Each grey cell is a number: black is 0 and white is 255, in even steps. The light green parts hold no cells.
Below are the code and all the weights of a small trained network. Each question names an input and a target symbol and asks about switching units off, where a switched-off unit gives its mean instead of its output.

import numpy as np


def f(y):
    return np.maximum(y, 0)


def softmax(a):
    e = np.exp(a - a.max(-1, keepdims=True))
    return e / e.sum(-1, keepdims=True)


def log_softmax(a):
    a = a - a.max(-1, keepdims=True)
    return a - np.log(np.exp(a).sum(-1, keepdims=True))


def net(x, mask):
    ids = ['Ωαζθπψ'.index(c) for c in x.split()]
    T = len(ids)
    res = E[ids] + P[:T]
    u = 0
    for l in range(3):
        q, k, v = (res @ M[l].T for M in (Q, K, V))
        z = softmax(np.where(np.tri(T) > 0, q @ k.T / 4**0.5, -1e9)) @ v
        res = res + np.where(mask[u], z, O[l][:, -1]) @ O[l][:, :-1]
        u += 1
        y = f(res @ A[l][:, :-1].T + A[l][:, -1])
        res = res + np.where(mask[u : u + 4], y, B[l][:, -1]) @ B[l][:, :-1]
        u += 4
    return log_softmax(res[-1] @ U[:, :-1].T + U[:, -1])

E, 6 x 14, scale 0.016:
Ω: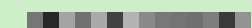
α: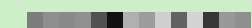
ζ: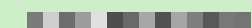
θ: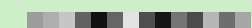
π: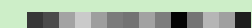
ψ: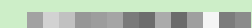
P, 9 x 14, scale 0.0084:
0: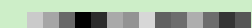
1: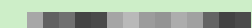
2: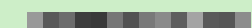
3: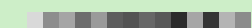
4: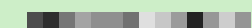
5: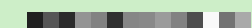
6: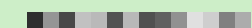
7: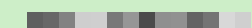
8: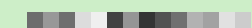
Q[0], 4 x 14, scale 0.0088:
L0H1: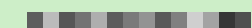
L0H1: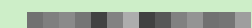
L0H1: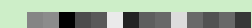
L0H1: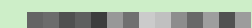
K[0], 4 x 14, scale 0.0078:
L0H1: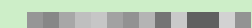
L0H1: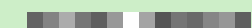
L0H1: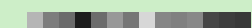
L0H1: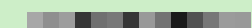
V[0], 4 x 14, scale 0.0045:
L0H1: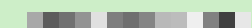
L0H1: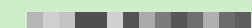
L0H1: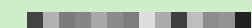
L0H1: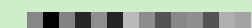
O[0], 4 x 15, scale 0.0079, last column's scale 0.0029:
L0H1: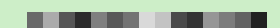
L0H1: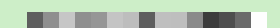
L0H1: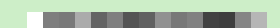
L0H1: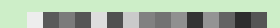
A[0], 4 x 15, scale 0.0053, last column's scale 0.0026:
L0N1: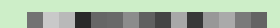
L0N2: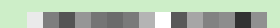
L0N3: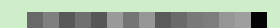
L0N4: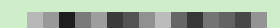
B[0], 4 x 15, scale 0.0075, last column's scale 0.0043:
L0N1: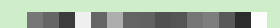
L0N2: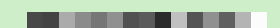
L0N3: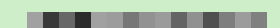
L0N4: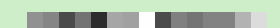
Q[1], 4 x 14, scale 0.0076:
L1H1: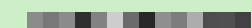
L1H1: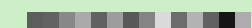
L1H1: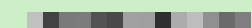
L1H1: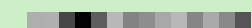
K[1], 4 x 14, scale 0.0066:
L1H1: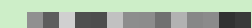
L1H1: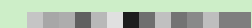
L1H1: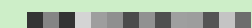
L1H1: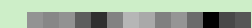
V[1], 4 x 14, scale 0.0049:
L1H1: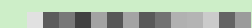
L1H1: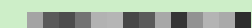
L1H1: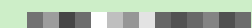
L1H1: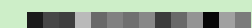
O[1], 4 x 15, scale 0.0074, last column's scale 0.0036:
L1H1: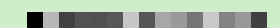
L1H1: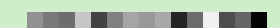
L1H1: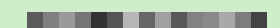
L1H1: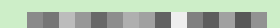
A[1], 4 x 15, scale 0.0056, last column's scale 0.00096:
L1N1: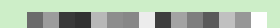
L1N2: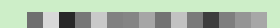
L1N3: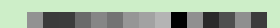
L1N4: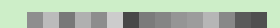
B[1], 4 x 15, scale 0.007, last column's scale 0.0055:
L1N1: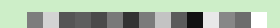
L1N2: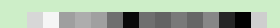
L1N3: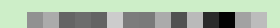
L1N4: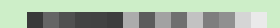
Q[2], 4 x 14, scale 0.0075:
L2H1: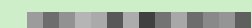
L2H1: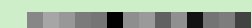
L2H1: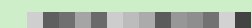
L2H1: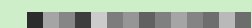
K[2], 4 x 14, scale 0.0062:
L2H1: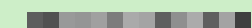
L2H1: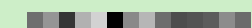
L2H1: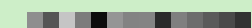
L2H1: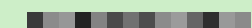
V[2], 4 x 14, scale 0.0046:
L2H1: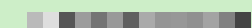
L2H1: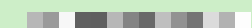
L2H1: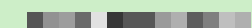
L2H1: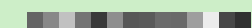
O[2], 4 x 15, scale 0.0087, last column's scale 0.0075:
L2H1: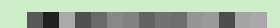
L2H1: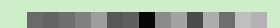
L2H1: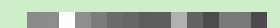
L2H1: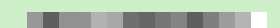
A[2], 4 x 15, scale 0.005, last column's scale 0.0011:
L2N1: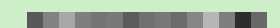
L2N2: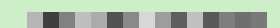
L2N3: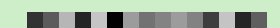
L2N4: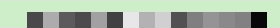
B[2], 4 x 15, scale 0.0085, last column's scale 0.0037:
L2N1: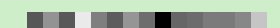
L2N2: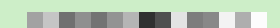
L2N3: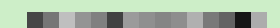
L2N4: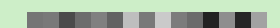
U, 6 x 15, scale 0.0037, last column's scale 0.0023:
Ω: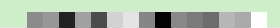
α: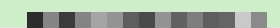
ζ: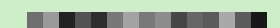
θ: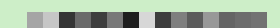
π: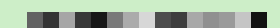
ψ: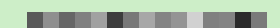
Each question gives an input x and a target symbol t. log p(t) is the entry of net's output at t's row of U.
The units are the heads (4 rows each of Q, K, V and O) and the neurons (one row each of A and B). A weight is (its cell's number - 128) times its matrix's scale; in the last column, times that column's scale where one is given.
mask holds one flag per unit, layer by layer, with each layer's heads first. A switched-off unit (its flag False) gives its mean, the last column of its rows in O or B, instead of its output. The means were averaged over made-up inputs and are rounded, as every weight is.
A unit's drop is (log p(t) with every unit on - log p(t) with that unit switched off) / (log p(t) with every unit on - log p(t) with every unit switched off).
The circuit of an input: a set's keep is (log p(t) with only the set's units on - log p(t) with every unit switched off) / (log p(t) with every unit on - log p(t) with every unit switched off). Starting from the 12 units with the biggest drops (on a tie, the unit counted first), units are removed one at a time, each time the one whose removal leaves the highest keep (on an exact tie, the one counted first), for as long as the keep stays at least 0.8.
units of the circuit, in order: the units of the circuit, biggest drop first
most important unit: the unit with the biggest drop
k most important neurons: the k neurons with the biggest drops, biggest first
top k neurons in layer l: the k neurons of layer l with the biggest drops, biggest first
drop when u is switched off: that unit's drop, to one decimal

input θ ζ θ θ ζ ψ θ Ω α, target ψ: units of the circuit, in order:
L0H1, L2N3, L2H1, L0N1
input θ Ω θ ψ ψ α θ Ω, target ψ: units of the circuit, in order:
L0H1, L2N3, L2H1, L1H1
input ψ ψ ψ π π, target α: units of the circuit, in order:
L2H1, L0H1
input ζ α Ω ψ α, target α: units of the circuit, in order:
L1H1, L2H1, L0H1
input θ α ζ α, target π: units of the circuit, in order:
L0H1, L2H1, L1N2, L0N4
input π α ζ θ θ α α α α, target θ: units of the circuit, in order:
L0H1, L0N4, L1N1
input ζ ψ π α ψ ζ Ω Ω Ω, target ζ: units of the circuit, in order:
L0H1, L2N4, L1H1
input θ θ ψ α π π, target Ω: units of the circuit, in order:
L2N2, L1H1, L2H1
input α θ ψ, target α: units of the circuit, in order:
L2H1, L1H1
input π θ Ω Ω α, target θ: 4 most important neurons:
L1N1, L0N4, L0N2, L1N2
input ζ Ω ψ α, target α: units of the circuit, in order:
L1H1, L2H1, L1N3
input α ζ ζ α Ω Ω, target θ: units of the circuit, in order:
L0H1, L0N4, L1N1
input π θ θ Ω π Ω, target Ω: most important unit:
L2N2
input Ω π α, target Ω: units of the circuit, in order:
L2N2, L2H1, L1H1
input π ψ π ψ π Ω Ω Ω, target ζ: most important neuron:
L2N4
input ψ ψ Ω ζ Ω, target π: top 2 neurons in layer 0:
L0N1, L0N4
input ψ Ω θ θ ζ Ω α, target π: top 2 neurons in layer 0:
L0N4, L0N2
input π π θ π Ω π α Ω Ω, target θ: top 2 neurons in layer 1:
L1N1, L1N2
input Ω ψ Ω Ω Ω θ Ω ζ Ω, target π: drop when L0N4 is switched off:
0.2
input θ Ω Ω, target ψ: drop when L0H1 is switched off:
0.5
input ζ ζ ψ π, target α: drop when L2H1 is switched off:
0.2
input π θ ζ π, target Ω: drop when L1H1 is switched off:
0.1
